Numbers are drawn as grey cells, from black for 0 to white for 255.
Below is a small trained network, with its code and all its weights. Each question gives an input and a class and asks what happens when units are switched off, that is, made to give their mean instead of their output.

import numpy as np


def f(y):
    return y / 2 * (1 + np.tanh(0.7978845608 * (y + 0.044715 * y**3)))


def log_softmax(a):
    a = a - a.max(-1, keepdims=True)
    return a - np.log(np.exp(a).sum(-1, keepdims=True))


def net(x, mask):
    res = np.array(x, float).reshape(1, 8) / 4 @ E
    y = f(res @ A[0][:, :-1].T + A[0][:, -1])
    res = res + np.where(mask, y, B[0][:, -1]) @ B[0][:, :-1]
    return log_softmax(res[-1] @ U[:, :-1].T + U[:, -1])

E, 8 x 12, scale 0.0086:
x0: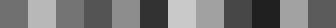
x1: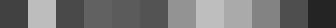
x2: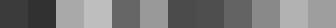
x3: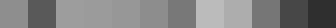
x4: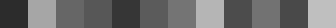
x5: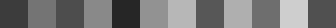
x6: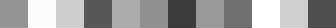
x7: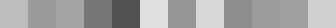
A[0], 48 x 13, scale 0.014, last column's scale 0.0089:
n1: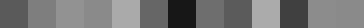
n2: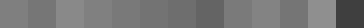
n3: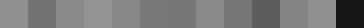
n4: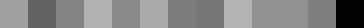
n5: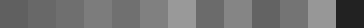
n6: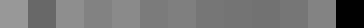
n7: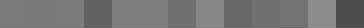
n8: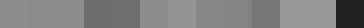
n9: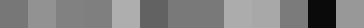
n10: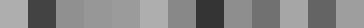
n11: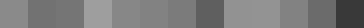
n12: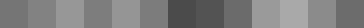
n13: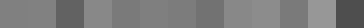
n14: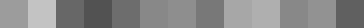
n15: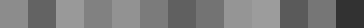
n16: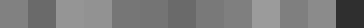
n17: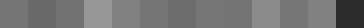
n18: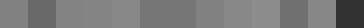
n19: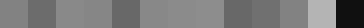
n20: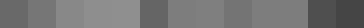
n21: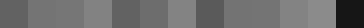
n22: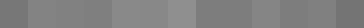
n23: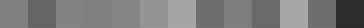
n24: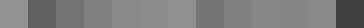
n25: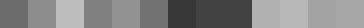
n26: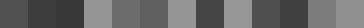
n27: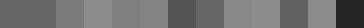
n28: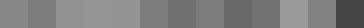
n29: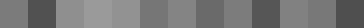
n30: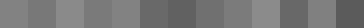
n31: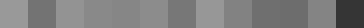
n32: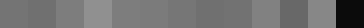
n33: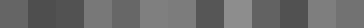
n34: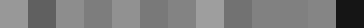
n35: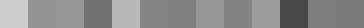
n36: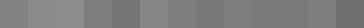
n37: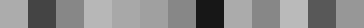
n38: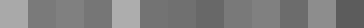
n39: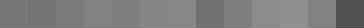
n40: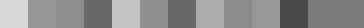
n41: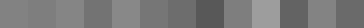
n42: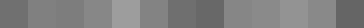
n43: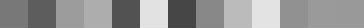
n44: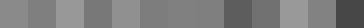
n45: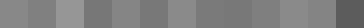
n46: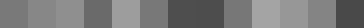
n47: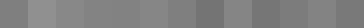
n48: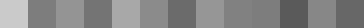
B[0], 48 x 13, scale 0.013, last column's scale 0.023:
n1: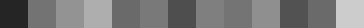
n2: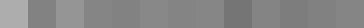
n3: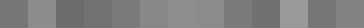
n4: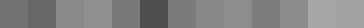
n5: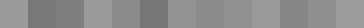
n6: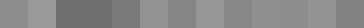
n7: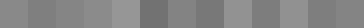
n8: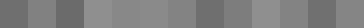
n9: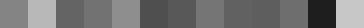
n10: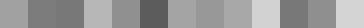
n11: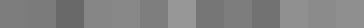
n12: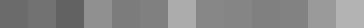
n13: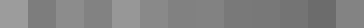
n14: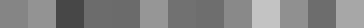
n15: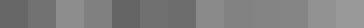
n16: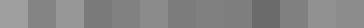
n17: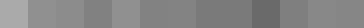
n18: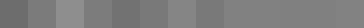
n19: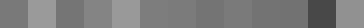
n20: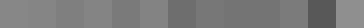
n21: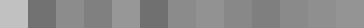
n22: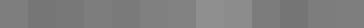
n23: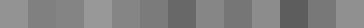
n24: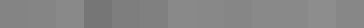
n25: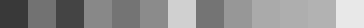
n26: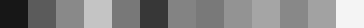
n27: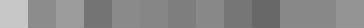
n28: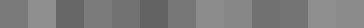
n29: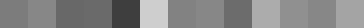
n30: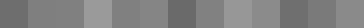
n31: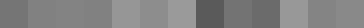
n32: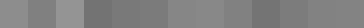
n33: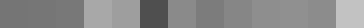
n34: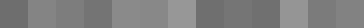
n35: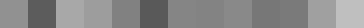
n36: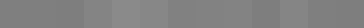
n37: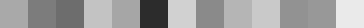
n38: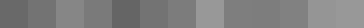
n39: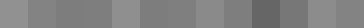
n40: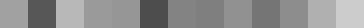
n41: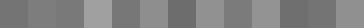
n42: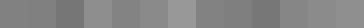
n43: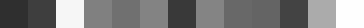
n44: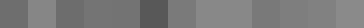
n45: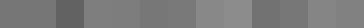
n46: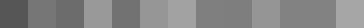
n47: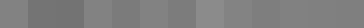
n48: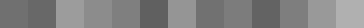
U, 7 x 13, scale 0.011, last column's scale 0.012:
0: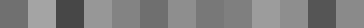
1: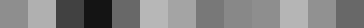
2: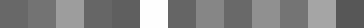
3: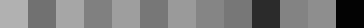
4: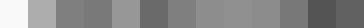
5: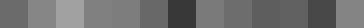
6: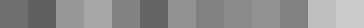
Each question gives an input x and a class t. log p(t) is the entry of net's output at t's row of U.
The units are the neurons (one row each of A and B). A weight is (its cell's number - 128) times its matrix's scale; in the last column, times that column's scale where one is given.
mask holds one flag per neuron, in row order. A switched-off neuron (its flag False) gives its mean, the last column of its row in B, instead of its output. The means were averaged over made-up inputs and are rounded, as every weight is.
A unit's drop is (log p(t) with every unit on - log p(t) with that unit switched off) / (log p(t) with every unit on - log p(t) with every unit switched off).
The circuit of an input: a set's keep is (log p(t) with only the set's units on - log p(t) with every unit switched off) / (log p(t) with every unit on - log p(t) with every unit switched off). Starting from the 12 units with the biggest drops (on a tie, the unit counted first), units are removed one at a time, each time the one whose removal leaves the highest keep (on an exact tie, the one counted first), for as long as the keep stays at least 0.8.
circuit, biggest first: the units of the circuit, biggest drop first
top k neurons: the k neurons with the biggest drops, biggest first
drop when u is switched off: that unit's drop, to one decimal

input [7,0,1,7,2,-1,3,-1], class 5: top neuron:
[n37]
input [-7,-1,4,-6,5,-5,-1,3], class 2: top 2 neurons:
[n37, n26]
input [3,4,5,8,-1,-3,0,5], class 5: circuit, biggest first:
[n37, n25, n26]
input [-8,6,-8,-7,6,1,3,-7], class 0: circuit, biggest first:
[n43, n14]
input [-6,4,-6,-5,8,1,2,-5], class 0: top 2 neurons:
[n43, n14]
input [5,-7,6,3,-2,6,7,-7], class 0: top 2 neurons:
[n43, n9]
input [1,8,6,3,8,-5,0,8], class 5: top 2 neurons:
[n25, n37]
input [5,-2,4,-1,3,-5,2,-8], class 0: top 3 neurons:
[n43, n40, n35]
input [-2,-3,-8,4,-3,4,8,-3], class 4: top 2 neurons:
[n9, n26]
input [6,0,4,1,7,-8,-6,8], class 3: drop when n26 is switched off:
0.2
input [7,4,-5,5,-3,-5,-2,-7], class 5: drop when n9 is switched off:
0.2
